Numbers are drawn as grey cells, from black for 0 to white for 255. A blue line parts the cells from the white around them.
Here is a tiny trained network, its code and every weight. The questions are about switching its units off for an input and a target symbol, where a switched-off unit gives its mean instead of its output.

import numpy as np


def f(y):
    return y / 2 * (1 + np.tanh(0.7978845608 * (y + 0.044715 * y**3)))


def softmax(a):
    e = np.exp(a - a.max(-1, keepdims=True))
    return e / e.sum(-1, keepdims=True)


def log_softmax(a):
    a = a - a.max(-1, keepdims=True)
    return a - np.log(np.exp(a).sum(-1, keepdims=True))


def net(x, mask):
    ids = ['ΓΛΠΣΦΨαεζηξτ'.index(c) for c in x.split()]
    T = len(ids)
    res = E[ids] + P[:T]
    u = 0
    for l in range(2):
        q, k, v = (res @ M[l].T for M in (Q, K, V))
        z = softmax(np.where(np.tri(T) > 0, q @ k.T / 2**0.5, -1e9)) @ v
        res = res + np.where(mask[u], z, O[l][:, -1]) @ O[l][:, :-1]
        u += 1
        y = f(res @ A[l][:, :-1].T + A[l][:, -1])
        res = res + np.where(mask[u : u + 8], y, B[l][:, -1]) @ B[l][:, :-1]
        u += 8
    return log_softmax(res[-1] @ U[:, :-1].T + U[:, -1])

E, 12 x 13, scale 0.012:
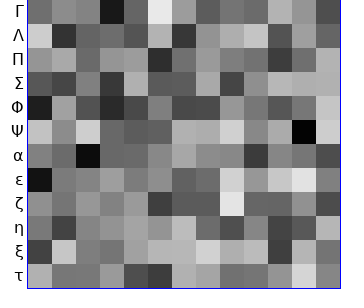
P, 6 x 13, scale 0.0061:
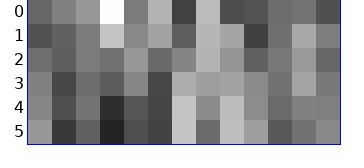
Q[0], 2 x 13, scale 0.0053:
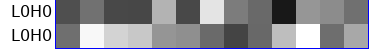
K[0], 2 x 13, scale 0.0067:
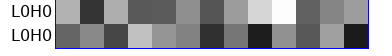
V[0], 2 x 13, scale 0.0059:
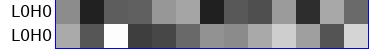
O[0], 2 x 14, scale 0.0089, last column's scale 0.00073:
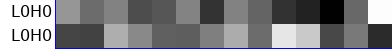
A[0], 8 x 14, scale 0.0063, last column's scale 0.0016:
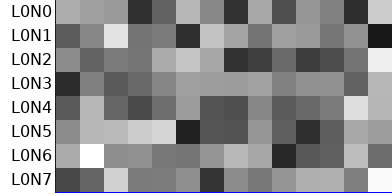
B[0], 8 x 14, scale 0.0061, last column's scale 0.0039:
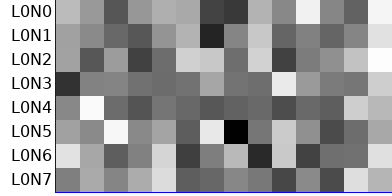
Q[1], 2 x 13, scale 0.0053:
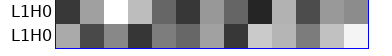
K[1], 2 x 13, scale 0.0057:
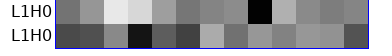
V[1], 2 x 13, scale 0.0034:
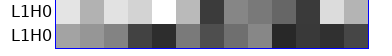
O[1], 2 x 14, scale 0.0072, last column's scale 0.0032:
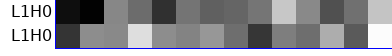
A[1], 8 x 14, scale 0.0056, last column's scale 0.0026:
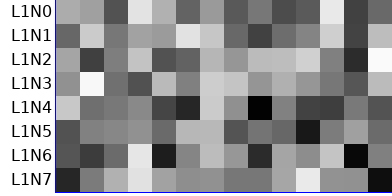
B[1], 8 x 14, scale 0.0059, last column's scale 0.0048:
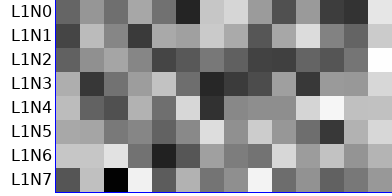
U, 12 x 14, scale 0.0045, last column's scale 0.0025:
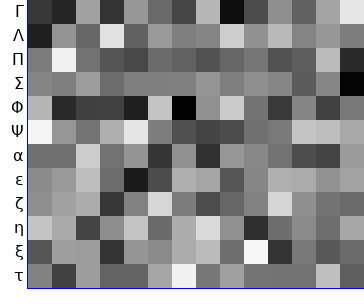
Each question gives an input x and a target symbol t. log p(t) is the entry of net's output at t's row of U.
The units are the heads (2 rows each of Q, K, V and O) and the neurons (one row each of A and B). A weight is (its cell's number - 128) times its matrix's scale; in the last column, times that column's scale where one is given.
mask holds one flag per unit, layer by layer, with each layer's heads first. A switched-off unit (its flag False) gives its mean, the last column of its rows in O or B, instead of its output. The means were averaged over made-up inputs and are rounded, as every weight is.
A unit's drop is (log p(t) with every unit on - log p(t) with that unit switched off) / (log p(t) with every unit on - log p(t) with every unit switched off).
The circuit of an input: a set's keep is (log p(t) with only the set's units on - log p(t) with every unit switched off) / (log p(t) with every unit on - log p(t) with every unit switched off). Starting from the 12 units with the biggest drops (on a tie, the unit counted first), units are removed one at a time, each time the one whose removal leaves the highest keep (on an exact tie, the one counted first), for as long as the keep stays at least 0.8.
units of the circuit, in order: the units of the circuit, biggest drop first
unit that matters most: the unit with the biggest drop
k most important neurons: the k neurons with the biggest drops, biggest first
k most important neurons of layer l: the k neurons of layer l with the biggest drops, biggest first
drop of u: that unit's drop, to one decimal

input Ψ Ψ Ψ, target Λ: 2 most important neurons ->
[L1N7, L0N7]
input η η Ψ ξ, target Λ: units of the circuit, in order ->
[L0H0, L1N7]
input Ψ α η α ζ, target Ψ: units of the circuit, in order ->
[L1H0, L0H0, L1N3]
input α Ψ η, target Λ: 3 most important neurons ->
[L1N7, L0N1, L0N7]
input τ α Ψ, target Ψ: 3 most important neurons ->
[L0N6, L1N3, L1N0]
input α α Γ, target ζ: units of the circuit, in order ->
[L0N0, L1N1, L0H0]
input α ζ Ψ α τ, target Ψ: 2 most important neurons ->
[L1N3, L0N3]
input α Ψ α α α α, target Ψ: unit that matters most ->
L1H0
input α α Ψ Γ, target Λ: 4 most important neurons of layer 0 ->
[L0N7, L0N1, L0N2, L0N5]
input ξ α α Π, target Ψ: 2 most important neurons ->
[L1N4, L0N6]
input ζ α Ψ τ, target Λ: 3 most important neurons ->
[L0N1, L1N7, L0N7]
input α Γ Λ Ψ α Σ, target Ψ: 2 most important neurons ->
[L0N3, L1N3]
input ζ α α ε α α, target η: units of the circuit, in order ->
[L1H0, L1N0]
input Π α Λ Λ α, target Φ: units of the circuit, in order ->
[L0H0, L1N4]
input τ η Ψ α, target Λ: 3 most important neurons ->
[L1N7, L0N7, L0N2]
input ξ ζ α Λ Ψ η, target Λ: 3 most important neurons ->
[L0N1, L1N7, L0N7]
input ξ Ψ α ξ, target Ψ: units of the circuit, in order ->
[L1H0, L1N3, L0H0]
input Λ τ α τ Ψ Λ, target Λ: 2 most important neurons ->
[L0N7, L1N7]
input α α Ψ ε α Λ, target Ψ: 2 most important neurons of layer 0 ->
[L0N3, L0N7]
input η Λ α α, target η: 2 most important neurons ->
[L1N0, L0N2]
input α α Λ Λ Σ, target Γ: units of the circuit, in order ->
[L0H0, L1H0, L1N5]
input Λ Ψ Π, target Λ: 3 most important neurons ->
[L1N7, L0N1, L0N6]
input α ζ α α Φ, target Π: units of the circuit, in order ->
[L0N4]
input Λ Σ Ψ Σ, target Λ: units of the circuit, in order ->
[L0H0, L1N7]
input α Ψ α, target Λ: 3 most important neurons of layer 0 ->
[L0N2, L0N1, L0N7]
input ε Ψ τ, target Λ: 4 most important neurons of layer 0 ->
[L0N7, L0N1, L0N6, L0N2]
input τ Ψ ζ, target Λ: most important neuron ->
[L1N7]
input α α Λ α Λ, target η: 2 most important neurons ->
[L1N0, L0N6]
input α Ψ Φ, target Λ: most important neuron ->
[L0N7]
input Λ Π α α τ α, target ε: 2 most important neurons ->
[L1N6, L0N2]
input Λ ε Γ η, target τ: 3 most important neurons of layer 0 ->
[L0N2, L0N0, L0N6]
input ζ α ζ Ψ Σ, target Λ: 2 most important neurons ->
[L0N7, L1N7]
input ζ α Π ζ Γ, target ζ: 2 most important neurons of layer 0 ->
[L0N0, L0N6]
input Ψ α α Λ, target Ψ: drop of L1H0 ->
1.5
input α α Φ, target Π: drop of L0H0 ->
0.2
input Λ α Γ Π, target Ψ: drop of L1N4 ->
0.9
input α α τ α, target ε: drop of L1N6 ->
0.6
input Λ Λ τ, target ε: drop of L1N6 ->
0.8
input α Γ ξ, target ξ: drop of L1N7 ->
0.0
